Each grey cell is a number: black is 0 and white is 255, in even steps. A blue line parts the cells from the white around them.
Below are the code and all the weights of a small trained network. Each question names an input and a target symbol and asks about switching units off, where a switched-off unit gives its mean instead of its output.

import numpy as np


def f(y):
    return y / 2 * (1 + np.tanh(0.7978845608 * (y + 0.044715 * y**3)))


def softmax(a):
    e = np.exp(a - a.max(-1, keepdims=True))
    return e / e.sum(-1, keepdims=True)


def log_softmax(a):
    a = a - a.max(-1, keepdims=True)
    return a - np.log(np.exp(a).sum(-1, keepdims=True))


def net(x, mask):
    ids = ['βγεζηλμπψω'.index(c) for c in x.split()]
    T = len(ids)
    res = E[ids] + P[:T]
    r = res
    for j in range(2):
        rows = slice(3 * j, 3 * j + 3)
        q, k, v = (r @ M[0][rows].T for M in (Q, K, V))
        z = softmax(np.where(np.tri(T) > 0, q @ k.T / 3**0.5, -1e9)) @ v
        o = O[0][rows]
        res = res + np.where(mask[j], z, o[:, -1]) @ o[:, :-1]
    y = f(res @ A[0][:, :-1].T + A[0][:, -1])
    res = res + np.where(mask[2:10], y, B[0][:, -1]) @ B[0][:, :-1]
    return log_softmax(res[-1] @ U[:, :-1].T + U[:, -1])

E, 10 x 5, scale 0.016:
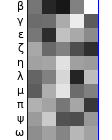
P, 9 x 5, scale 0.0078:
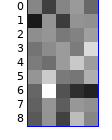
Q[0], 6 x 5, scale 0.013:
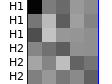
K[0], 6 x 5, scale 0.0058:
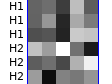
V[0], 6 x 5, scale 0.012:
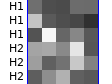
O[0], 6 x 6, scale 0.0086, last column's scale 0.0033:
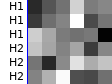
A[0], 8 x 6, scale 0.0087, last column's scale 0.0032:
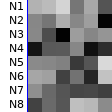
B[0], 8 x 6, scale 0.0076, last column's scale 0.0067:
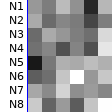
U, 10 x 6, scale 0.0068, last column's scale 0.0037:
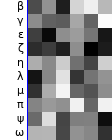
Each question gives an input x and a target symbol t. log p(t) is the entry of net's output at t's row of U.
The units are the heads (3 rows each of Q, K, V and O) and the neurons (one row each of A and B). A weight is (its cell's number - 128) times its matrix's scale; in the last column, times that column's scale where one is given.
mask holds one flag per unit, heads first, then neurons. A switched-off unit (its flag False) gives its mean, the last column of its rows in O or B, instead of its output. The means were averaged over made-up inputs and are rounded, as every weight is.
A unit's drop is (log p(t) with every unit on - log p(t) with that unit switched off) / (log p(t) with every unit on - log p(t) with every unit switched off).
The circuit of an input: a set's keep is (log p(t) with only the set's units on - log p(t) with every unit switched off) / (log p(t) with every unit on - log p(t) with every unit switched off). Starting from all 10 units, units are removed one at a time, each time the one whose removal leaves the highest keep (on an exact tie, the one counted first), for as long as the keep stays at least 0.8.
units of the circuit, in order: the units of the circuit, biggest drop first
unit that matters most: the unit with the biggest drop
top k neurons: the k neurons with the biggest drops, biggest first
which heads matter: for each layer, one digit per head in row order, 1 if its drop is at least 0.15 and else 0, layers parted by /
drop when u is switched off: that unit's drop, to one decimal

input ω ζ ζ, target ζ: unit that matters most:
H1
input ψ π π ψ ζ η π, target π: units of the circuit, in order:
N6, H1
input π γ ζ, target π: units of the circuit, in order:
H2, H1
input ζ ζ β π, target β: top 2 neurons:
N1, N8
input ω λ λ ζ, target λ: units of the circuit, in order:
H2, N5
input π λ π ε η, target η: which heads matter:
10
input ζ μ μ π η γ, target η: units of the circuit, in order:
H1, H2
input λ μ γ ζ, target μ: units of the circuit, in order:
H2, N5
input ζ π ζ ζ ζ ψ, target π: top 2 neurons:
N6, N8
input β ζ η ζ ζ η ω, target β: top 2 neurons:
N1, N8
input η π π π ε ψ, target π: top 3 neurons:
N6, N1, N8
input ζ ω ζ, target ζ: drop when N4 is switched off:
0.5
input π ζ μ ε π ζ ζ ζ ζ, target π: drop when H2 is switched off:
0.2
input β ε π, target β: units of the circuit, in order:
H2
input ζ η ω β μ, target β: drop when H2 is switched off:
1.1
